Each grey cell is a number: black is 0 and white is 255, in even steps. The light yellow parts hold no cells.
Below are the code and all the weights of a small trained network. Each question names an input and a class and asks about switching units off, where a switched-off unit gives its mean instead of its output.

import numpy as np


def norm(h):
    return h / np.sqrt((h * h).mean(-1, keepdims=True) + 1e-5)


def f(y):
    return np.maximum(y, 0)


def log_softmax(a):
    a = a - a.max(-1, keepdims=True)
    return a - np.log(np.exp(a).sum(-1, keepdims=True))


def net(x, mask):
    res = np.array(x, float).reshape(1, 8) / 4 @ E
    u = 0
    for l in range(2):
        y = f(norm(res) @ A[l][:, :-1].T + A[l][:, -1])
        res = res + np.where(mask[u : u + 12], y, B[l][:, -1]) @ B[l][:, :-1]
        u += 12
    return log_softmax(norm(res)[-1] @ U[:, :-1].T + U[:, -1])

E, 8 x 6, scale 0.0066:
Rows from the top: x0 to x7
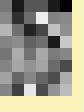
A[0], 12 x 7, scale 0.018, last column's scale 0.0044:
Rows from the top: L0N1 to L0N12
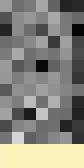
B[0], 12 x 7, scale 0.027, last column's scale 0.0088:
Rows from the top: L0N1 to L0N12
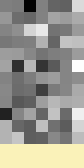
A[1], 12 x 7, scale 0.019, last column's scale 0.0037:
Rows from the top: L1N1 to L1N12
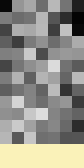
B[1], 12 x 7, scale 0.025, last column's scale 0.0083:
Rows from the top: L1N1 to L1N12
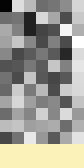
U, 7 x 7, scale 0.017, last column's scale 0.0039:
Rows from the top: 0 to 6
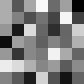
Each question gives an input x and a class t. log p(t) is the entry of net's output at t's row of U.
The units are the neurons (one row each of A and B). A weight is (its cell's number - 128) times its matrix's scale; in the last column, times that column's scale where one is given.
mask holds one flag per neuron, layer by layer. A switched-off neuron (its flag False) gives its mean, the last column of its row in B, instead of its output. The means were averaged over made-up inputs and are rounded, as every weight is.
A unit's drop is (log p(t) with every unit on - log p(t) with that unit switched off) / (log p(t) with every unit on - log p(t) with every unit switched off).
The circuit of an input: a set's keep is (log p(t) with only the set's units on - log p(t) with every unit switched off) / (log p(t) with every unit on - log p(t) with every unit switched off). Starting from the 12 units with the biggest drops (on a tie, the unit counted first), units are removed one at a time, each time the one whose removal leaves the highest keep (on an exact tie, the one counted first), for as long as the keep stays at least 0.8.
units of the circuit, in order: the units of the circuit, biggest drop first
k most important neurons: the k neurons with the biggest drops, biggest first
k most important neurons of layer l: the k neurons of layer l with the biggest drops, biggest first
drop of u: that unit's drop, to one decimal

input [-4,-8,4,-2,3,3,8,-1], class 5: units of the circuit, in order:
[L0N12]
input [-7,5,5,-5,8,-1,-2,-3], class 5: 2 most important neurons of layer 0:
[L0N12; L0N10]
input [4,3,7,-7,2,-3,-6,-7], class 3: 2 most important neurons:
[L0N10; L1N1]
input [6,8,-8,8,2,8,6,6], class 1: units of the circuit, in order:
[L0N4; L1N3]
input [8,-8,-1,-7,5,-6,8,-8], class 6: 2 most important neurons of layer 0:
[L0N1; L0N11]
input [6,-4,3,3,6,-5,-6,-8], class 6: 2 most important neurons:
[L0N11; L0N1]
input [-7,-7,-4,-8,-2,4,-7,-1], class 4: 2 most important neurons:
[L0N9; L0N2]
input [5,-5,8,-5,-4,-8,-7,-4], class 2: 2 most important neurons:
[L0N6; L1N12]
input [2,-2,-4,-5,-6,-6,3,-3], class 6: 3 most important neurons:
[L0N11; L1N2; L0N1]
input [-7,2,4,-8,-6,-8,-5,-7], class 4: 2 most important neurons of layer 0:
[L0N10; L0N2]
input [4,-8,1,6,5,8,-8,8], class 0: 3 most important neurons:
[L0N3; L0N11; L1N10]
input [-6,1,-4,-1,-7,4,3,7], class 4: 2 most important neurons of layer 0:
[L0N10; L0N6]
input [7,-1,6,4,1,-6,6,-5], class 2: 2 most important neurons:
[L0N6; L1N5]
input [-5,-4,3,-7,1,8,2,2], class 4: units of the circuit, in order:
[L0N9]
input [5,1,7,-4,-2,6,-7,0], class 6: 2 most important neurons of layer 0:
[L0N11; L0N1]
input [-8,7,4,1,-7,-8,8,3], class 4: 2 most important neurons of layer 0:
[L0N6; L0N10]
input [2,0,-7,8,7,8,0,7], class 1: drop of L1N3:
0.1
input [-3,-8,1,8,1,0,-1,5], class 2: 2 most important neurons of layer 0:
[L0N6; L0N1]
